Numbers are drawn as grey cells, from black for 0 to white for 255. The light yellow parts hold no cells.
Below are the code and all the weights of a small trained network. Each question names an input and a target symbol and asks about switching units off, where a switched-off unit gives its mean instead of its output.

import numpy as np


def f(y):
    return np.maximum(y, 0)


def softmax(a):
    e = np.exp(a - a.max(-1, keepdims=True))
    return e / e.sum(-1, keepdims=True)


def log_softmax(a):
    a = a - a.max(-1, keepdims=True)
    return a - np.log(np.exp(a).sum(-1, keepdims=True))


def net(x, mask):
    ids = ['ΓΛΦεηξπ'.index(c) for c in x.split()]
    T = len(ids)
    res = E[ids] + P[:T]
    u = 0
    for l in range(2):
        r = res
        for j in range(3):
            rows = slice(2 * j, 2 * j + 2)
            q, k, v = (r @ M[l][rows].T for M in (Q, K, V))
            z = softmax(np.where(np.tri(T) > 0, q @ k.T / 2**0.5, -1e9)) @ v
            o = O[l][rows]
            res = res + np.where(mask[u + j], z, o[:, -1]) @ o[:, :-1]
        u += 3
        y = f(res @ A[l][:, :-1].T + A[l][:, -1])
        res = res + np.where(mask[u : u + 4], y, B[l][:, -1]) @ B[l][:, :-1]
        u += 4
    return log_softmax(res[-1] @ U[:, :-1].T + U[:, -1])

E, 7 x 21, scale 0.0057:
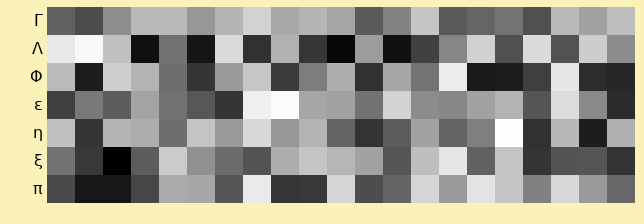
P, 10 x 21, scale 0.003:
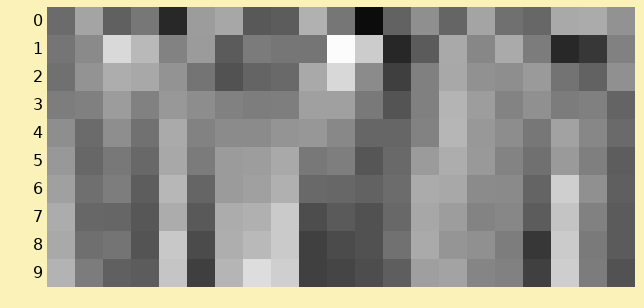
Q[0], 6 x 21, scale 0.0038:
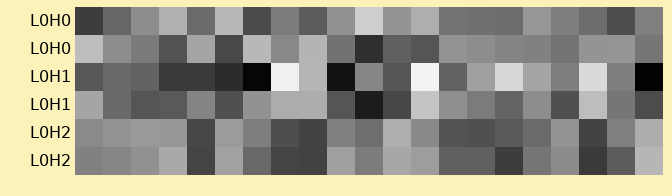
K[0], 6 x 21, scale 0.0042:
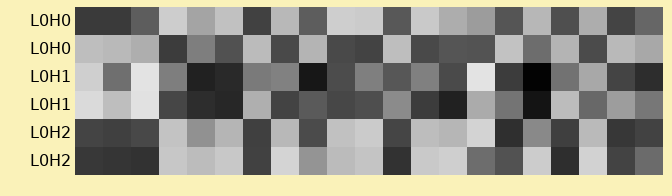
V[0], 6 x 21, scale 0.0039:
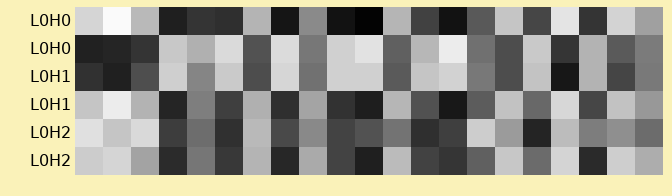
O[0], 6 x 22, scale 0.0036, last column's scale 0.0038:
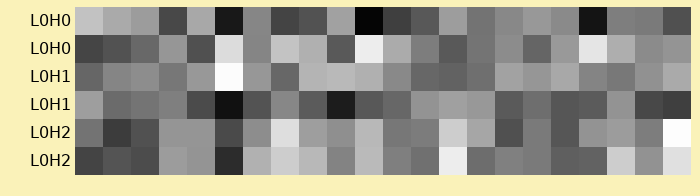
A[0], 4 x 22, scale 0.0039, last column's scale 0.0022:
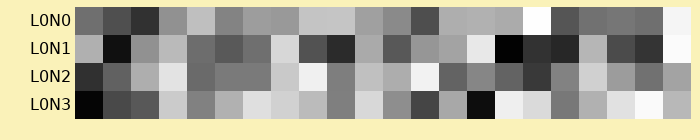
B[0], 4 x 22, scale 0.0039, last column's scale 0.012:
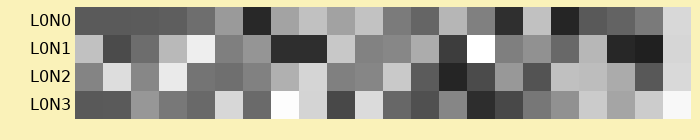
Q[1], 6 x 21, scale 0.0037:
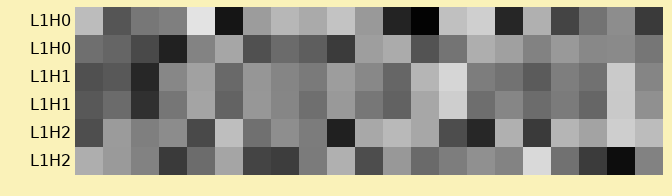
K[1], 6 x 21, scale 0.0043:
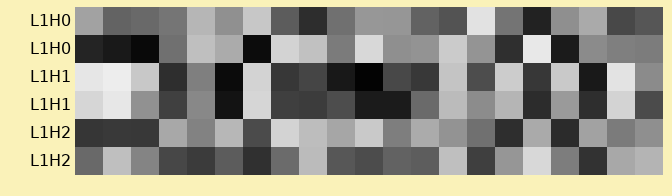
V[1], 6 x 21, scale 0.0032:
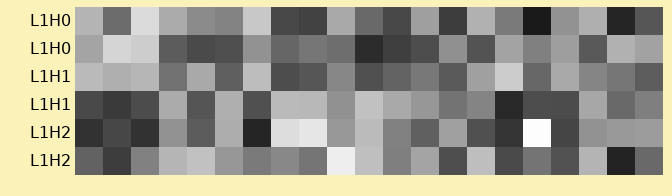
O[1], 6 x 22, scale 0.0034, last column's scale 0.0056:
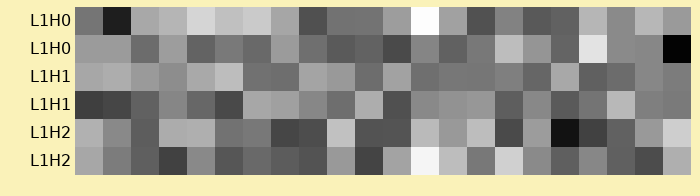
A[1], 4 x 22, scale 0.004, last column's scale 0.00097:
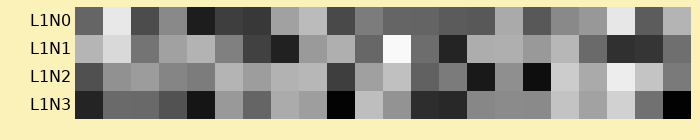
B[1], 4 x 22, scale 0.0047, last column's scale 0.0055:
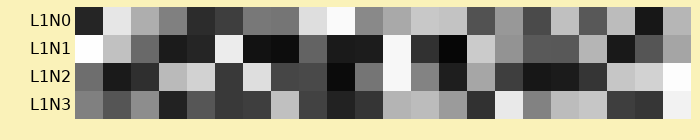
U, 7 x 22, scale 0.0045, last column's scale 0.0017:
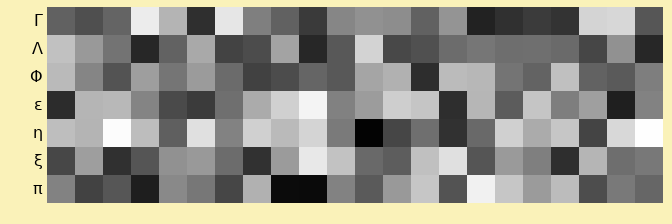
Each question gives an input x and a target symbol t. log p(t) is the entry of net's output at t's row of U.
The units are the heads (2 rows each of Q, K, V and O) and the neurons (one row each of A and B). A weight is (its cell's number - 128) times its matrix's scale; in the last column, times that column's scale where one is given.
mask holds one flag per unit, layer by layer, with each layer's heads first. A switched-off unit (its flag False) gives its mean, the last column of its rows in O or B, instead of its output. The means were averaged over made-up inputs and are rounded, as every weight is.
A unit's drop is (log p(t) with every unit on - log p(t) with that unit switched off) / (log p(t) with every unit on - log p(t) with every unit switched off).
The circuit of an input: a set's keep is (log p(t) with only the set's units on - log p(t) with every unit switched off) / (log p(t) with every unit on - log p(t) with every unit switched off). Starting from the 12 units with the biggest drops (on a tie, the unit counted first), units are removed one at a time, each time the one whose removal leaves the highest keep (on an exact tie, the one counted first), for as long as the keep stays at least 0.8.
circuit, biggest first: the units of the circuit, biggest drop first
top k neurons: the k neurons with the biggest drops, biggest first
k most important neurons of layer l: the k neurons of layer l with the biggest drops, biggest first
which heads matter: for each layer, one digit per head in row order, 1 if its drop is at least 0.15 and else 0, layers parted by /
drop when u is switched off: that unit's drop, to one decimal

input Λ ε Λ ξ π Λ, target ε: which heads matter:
111 / 101
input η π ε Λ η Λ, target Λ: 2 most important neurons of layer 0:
(L0N3 L0N0)
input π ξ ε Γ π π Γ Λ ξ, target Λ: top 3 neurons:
(L0N3 L0N0 L1N1)
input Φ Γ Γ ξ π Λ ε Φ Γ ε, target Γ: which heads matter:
001 / 100
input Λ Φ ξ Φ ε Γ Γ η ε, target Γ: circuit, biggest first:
(L1N2 L0N3 L0H2)
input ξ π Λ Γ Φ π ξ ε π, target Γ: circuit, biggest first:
(L0H2 L0N3 L1N2)
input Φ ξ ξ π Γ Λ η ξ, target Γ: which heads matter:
101 / 101
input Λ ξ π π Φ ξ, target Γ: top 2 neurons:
(L0N0 L1N2)
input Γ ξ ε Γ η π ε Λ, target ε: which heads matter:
100 / 111
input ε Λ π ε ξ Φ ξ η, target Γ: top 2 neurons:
(L0N1 L1N2)
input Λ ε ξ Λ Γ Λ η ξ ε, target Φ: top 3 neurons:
(L0N1 L0N3 L1N1)
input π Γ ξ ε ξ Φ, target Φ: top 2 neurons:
(L0N3 L0N1)
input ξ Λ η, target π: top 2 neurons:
(L1N3 L0N2)
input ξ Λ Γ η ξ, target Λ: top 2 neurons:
(L0N0 L0N3)
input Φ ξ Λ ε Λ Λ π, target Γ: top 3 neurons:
(L0N3 L1N3 L0N0)
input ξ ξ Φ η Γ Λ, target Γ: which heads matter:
101 / 111
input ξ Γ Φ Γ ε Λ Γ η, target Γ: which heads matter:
101 / 101
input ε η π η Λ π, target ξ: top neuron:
(L0N1)
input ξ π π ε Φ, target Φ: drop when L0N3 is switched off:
0.2
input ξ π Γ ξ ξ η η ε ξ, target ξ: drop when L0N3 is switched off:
0.1
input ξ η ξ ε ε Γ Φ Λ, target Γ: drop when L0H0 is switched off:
1.1
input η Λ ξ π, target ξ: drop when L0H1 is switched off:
0.0
